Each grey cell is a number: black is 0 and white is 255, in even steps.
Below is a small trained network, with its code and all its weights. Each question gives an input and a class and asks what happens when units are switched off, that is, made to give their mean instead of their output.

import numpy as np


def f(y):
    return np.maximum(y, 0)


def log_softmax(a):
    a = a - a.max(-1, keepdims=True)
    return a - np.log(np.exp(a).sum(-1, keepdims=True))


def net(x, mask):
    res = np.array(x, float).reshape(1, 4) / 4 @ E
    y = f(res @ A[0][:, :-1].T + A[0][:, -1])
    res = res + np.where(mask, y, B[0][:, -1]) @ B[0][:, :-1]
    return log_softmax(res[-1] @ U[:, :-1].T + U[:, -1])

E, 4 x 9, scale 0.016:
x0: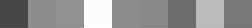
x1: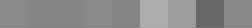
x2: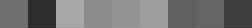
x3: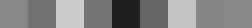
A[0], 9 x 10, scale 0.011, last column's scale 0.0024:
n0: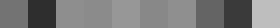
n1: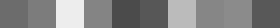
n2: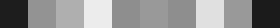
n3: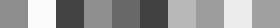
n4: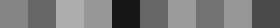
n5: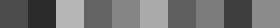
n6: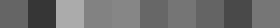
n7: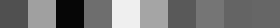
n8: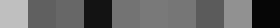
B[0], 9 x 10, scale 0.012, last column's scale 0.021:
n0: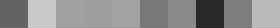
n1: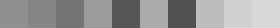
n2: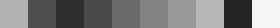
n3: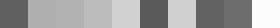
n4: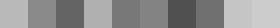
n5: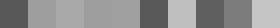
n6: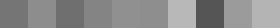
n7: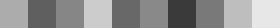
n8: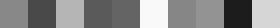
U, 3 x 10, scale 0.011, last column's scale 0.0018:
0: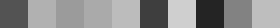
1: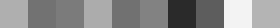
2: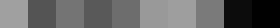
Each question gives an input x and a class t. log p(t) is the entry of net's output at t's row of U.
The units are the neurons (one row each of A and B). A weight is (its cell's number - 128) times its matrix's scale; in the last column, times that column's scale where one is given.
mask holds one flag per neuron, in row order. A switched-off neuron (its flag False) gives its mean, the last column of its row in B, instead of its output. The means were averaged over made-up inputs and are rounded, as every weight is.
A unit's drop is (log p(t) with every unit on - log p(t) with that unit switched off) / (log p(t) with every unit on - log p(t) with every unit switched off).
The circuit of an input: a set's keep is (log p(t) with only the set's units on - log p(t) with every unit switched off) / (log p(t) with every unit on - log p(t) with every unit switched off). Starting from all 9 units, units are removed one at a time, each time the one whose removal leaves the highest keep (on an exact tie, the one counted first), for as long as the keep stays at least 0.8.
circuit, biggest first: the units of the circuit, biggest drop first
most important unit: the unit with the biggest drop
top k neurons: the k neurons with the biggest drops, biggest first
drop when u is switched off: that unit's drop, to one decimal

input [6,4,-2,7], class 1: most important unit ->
n1
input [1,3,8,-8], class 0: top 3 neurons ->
[n5; n0; n1]
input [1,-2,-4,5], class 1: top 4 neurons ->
[n1; n4; n5; n0]
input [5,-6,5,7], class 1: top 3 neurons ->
[n1; n3; n4]
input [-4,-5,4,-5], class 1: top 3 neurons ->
[n3; n7; n2]
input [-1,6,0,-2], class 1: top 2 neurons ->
[n3; n2]
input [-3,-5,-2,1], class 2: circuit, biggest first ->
[n5; n7]
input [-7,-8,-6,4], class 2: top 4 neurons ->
[n8; n5; n0; n6]
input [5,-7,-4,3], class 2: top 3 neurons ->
[n2; n5; n0]
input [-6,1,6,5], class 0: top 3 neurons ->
[n2; n5; n0]
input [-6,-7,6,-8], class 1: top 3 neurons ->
[n7; n3; n2]
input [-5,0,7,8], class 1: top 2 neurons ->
[n1; n3]
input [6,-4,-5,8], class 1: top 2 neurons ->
[n1; n4]
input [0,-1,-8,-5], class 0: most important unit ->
n3
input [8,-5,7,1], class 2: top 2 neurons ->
[n2; n3]
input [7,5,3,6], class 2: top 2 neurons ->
[n2; n7]
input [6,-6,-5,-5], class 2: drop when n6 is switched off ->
0.1
